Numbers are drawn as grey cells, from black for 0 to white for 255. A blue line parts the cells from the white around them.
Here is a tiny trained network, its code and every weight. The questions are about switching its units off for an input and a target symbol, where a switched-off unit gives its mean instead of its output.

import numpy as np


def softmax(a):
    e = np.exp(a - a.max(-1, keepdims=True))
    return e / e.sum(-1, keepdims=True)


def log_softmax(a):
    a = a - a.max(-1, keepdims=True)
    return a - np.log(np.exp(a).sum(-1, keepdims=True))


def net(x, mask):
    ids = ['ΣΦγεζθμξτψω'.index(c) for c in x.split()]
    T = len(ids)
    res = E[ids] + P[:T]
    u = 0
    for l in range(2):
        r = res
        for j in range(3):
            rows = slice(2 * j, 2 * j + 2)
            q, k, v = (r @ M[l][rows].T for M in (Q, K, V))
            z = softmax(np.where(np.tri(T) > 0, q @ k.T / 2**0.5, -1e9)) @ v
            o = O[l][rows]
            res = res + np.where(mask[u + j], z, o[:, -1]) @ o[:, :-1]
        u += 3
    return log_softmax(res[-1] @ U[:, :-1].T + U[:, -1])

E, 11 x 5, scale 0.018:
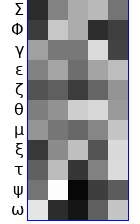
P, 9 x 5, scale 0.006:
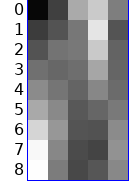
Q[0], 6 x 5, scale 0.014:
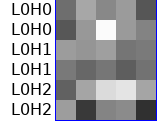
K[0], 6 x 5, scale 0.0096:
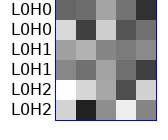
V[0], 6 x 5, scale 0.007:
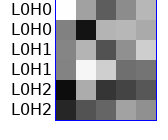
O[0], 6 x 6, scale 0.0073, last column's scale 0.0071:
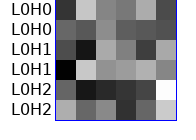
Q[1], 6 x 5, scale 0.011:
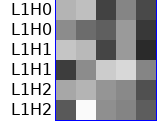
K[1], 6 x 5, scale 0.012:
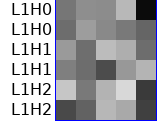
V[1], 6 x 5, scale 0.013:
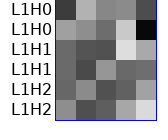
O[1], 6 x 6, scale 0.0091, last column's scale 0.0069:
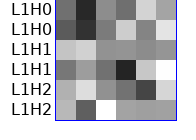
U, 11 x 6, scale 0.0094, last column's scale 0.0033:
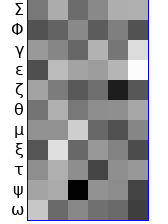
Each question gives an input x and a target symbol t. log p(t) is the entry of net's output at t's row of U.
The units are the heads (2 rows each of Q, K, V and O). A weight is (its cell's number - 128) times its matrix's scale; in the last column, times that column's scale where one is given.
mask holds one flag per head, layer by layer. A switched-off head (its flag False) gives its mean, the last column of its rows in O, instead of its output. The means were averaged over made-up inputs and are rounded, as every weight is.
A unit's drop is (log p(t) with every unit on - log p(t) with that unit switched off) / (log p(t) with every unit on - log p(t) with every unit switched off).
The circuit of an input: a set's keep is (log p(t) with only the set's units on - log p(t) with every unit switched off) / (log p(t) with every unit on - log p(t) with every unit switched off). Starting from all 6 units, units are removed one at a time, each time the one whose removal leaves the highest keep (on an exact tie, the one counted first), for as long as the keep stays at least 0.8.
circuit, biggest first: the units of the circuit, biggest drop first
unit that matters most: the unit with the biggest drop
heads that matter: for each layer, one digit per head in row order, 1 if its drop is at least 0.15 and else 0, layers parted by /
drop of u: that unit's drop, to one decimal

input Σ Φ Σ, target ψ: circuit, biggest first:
[L1H2, L0H2]
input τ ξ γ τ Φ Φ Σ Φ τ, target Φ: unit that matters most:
L1H1
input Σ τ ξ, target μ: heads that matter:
100 / 001
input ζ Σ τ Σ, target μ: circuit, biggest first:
[L1H2, L0H0]
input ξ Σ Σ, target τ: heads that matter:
000 / 110
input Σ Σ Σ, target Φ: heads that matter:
101 / 101
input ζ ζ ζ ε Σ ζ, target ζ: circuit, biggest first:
[L0H1, L1H0, L0H0]
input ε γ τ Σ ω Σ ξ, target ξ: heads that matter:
100 / 100
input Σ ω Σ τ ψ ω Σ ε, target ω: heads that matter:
011 / 001
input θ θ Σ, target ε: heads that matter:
011 / 000
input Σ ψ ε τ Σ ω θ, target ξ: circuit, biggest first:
[L1H0, L0H2, L0H0]
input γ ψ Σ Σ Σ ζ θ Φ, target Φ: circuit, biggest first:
[L1H2, L1H1]
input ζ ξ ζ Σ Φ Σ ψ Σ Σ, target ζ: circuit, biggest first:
[L1H2, L0H0]
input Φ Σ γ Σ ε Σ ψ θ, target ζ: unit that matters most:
L1H2
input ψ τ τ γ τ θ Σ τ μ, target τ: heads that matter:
110 / 111
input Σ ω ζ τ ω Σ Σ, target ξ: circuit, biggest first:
[L0H2, L1H0]
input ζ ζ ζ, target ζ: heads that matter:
011 / 100
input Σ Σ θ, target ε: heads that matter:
001 / 000
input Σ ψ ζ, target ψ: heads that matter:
000 / 001
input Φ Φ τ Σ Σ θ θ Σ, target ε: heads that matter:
011 / 000
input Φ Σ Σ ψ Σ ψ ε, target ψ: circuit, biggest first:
[L1H2]
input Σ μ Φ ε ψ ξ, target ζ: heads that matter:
001 / 011
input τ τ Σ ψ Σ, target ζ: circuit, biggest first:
[L1H2, L0H0, L0H2]
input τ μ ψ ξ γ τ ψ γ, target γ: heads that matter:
001 / 110
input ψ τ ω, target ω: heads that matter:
010 / 001
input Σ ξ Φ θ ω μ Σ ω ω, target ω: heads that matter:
000 / 001
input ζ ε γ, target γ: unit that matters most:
L1H0
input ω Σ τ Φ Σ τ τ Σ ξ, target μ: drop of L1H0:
0.1
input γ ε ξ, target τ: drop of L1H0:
1.0
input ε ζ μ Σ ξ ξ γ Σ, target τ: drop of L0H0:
0.3
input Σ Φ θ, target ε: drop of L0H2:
0.9
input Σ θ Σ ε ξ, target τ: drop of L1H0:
1.1
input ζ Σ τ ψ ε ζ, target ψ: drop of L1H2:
0.6
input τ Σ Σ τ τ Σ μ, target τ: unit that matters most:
L1H1
